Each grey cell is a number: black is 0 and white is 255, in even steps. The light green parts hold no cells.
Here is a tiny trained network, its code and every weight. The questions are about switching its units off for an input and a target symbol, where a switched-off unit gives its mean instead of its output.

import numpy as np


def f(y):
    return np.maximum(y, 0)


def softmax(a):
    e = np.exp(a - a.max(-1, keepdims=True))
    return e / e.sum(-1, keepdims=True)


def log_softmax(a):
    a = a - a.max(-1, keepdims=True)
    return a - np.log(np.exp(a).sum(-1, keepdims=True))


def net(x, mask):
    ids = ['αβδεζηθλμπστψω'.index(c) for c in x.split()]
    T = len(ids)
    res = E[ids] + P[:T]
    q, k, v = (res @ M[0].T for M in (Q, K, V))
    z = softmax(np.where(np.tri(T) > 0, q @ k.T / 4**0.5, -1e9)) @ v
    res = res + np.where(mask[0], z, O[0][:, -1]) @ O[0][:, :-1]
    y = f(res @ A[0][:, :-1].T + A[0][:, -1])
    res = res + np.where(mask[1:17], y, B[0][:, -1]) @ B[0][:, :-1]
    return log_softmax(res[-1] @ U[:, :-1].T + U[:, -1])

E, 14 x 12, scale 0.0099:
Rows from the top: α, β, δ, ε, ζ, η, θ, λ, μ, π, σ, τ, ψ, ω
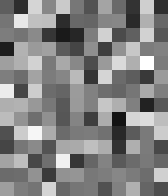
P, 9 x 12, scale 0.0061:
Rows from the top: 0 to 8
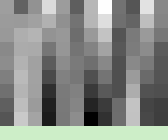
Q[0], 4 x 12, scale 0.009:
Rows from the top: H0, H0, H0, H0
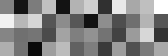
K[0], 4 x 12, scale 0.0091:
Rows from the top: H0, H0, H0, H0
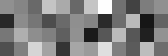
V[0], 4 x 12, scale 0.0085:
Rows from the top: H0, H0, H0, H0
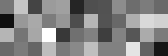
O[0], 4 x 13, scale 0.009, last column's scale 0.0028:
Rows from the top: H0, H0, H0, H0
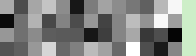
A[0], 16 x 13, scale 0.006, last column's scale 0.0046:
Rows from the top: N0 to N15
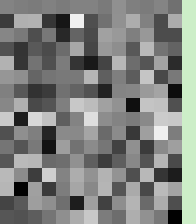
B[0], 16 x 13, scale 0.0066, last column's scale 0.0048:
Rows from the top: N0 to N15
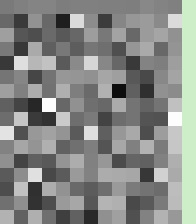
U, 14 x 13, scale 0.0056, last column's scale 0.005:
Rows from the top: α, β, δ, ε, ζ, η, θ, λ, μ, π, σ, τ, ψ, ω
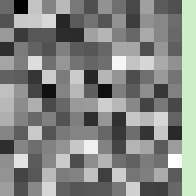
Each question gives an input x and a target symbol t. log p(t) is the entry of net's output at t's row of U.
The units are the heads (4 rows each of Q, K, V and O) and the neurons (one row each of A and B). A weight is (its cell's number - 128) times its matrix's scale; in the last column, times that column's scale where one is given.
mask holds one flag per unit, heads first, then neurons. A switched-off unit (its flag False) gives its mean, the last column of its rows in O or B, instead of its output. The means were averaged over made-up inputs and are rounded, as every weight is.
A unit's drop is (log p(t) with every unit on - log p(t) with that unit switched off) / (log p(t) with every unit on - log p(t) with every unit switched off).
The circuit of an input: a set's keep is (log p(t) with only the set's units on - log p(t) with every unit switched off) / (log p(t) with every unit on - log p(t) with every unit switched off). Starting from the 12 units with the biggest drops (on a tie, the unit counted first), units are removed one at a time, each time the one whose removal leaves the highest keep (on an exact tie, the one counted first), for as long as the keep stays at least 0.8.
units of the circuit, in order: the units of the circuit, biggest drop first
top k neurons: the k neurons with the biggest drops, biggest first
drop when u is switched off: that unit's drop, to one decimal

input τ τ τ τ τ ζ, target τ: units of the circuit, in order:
(H0 N8)
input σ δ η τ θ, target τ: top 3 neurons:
(N8 N1 N13)
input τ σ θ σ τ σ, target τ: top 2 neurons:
(N1 N8)
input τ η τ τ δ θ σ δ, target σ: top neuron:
(N1)
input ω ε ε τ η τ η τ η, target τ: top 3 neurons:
(N8 N1 N13)
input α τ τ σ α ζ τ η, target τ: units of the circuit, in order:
(H0 N1)
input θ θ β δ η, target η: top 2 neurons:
(N7 N8)
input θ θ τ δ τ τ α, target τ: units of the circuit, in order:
(H0 N8 N1)
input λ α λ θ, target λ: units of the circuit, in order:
(H0 N12)
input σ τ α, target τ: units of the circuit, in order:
(N8 H0 N1)
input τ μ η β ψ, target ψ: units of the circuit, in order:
(H0 N9 N7)
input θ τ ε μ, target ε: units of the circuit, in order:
(H0 N14)
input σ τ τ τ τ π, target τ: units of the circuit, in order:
(H0 N8 N1)
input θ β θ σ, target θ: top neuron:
(N1)
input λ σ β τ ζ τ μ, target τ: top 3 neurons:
(N8 N1 N13)
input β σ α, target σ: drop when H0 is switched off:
1.0
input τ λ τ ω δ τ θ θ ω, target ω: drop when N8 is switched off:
0.1
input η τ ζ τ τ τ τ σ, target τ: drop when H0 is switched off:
1.5
